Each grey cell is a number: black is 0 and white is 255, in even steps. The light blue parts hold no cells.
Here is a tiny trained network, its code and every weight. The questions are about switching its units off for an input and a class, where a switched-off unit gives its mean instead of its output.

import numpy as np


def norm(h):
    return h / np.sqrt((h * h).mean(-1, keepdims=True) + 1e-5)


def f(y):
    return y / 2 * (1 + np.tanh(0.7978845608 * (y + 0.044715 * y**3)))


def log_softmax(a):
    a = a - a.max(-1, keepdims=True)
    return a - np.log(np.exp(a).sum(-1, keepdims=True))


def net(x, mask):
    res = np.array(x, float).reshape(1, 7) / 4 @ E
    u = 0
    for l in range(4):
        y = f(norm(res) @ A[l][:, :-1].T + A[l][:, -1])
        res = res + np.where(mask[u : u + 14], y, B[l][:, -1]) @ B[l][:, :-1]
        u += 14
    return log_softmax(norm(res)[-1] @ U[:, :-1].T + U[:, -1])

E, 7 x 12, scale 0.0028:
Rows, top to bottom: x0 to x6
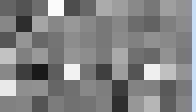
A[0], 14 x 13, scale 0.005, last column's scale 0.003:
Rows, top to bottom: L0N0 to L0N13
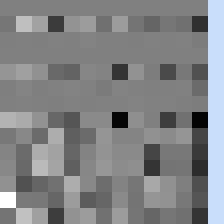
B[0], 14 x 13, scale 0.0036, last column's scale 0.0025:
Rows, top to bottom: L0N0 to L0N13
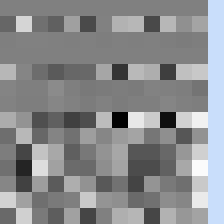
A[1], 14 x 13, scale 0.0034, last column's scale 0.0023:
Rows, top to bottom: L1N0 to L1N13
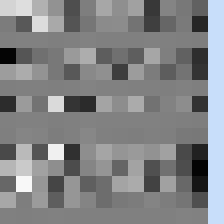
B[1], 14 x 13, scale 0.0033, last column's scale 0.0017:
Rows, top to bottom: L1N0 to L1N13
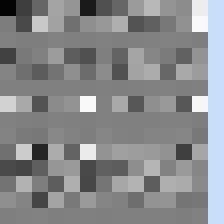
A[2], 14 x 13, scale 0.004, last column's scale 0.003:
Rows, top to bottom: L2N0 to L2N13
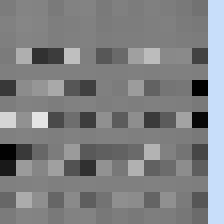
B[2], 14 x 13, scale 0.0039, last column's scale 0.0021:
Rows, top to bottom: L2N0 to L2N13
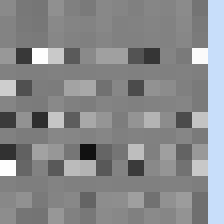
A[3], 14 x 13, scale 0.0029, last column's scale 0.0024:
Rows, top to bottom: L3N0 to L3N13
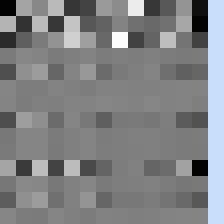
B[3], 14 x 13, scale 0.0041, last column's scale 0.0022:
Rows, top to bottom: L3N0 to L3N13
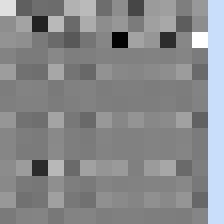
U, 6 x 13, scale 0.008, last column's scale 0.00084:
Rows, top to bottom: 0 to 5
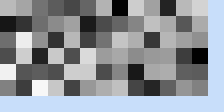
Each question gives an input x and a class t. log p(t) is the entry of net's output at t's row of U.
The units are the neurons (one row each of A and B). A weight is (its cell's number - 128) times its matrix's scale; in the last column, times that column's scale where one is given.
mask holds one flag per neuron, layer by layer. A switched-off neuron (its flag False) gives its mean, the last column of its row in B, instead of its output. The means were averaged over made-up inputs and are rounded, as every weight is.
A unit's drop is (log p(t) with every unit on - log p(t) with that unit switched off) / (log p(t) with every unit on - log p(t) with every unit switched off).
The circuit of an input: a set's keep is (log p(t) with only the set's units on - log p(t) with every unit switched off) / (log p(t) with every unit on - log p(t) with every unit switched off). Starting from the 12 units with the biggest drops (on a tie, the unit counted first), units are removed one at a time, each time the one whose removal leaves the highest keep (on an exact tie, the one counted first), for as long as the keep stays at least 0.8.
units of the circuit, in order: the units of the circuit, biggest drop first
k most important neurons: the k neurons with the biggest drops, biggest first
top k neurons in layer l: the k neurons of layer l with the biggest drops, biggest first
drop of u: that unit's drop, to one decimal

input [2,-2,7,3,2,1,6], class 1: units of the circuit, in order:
L2N9; L0N7
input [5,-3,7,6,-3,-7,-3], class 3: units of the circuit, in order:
L1N9
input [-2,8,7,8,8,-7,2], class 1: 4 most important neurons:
L2N9; L1N3; L1N6; L2N10
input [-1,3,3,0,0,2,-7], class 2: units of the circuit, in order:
L0N1; L2N3
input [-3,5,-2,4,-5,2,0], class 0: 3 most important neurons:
L0N7; L0N4; L2N3
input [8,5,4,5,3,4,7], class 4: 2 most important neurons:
L1N0; L0N12
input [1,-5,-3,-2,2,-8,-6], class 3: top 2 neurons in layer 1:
L1N9; L1N0
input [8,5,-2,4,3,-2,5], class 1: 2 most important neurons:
L2N3; L0N10
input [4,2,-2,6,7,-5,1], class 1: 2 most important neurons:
L2N9; L1N6
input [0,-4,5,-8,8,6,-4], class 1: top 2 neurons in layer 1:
L1N3; L1N6
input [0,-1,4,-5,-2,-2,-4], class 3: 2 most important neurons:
L1N9; L1N6
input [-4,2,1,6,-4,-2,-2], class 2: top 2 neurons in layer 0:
L0N1; L0N13
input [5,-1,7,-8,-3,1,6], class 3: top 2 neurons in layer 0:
L0N8; L0N11
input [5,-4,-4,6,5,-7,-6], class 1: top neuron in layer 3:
L3N2
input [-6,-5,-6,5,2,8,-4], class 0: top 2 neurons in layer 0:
L0N7; L0N4
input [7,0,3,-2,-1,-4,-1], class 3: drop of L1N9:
0.2
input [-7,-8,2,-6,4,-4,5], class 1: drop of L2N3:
0.1
